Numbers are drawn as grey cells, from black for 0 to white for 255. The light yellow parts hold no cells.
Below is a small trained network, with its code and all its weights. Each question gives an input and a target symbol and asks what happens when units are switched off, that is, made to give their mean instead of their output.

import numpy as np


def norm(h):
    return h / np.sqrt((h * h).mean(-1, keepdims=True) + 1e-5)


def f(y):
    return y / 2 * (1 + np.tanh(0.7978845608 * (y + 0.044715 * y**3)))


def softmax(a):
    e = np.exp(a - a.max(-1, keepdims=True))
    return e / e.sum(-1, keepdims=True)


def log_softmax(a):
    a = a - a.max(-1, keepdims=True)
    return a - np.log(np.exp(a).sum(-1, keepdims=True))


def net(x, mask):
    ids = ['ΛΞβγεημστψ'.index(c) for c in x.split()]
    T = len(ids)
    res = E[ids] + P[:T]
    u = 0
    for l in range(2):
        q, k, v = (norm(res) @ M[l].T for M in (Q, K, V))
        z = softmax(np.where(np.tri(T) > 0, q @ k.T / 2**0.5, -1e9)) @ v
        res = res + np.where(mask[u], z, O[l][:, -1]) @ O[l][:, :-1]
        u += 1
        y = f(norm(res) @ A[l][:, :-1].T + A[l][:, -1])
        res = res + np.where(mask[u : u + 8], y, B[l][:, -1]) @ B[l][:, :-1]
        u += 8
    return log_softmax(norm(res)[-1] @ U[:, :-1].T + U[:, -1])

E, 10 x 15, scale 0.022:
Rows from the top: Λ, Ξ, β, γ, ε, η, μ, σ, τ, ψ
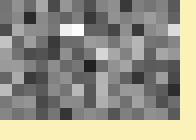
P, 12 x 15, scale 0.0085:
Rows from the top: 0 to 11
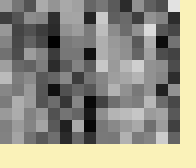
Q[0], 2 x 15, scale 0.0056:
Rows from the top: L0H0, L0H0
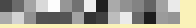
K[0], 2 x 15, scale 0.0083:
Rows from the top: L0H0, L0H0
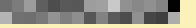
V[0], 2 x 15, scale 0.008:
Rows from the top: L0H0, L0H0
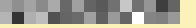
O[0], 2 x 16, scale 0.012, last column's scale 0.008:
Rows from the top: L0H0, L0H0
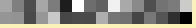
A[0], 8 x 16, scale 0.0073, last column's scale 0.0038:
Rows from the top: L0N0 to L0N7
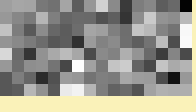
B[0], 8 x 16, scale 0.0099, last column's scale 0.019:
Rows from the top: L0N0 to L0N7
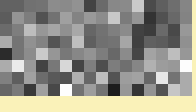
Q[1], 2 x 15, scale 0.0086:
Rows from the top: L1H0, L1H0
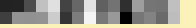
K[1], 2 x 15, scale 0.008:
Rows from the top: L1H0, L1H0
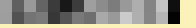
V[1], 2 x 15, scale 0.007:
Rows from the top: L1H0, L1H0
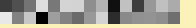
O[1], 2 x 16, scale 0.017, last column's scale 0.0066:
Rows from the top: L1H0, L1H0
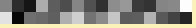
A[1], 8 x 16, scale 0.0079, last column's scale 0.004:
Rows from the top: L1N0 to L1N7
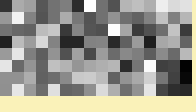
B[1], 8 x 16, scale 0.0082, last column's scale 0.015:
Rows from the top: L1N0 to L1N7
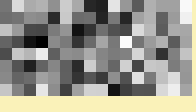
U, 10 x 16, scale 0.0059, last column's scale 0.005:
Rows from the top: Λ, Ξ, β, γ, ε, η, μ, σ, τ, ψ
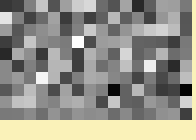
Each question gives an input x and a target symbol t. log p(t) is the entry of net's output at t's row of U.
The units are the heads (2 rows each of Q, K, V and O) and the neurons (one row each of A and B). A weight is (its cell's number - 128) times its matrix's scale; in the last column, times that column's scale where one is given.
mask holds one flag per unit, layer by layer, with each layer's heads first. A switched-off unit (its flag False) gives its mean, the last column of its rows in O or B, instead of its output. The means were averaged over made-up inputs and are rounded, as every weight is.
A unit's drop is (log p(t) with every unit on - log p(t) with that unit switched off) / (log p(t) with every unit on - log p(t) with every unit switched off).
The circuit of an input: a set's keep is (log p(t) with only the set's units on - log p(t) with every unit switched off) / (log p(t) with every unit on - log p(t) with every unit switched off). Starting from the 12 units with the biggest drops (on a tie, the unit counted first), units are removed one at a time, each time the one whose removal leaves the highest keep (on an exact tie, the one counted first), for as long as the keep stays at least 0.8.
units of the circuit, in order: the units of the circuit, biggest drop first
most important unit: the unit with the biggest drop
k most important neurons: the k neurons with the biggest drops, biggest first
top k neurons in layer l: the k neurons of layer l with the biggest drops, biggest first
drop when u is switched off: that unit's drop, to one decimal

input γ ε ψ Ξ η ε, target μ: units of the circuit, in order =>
[L0H0, L1H0, L0N5, L1N7]
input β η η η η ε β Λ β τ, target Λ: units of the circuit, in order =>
[L0H0, L1H0]
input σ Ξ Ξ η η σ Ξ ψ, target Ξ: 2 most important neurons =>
[L0N4, L1N2]
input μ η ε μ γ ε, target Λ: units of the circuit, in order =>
[L0H0, L1H0, L0N5]
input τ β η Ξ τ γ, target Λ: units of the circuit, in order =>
[L0H0, L1H0]
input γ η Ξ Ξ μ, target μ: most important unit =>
L0H0
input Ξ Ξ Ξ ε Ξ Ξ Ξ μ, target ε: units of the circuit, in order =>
[L1H0, L1N3, L0N1]
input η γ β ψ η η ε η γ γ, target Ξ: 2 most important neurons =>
[L0N7, L1N2]
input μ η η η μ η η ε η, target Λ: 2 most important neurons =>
[L0N5, L0N7]
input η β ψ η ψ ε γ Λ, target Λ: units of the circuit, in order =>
[L0H0, L0N7, L1H0]
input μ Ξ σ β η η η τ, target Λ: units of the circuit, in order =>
[L0H0, L1H0, L0N7]
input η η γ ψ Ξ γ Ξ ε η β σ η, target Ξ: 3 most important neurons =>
[L0N7, L1N2, L1N0]
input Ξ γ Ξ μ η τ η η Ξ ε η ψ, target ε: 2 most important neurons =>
[L0N5, L1N3]
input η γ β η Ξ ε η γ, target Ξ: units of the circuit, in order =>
[L1H0]
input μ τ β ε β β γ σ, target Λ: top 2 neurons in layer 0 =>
[L0N7, L0N6]
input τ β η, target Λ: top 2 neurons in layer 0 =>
[L0N7, L0N6]
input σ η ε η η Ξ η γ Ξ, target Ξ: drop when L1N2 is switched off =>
0.2
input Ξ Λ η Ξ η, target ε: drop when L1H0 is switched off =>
0.3
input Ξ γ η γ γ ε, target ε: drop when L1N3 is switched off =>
0.3
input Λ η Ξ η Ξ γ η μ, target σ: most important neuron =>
[L0N5]
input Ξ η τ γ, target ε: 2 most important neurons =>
[L0N5, L1N3]
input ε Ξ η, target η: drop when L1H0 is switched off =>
0.5
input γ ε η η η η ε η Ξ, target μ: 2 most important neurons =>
[L0N5, L1N7]
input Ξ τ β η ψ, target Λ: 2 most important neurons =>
[L0N7, L0N5]
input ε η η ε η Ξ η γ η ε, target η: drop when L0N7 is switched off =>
0.1
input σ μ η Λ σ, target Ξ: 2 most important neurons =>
[L0N4, L1N2]
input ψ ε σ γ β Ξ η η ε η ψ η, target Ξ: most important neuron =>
[L1N2]
